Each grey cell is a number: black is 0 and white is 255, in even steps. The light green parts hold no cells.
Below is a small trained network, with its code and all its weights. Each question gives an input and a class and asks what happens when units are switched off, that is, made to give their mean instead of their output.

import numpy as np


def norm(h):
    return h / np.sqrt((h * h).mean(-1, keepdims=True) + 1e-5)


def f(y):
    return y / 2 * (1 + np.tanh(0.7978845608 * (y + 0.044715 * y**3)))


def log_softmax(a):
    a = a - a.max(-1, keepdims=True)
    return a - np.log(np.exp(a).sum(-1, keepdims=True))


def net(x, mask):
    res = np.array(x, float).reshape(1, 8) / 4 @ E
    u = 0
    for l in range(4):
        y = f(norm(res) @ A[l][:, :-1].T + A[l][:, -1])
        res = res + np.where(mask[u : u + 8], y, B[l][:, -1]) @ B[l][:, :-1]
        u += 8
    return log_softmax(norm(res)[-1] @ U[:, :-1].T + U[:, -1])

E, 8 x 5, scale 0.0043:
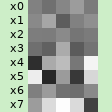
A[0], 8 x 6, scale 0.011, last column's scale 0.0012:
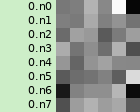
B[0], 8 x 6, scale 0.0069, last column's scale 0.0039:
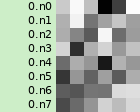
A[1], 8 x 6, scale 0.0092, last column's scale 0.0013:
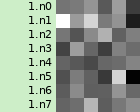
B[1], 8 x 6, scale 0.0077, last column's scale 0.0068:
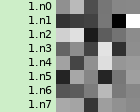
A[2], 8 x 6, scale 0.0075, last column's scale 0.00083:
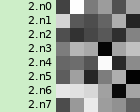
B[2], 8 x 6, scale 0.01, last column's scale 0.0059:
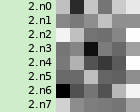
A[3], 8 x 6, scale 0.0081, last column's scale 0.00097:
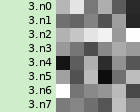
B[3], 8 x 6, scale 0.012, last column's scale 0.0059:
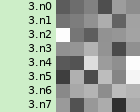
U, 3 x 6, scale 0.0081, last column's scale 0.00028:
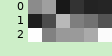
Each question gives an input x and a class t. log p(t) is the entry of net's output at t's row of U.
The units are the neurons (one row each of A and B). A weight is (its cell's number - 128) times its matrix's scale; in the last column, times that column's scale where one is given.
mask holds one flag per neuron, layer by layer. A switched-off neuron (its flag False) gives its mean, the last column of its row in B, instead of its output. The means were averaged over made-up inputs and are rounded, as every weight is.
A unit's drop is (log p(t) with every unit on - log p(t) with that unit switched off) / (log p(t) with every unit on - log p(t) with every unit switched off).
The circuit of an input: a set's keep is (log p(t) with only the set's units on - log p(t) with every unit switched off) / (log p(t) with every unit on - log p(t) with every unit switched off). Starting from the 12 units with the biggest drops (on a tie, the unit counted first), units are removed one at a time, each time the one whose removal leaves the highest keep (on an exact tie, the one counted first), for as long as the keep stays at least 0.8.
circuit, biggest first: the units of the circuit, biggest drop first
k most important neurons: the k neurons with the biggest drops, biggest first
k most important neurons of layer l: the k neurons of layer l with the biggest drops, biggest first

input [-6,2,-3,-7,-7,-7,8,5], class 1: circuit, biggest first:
[2.n6, 2.n0]
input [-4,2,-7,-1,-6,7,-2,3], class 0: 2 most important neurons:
[1.n1, 2.n0]
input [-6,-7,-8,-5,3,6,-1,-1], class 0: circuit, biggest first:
[0.n0, 2.n3]
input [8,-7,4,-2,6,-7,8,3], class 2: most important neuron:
[2.n6]
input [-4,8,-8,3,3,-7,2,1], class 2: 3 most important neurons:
[1.n1, 2.n6, 2.n0]
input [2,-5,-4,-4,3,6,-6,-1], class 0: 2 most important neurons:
[1.n1, 0.n0]
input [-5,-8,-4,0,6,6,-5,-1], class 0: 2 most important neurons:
[0.n0, 2.n3]
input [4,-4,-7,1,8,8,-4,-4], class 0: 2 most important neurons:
[0.n0, 2.n3]
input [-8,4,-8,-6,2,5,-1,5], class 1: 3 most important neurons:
[0.n0, 2.n6, 3.n4]
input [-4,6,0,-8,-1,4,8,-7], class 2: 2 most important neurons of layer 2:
[2.n6, 2.n4]
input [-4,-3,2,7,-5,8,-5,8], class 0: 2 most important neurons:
[1.n1, 2.n2]
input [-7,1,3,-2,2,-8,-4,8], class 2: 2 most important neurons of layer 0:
[0.n7, 0.n0]
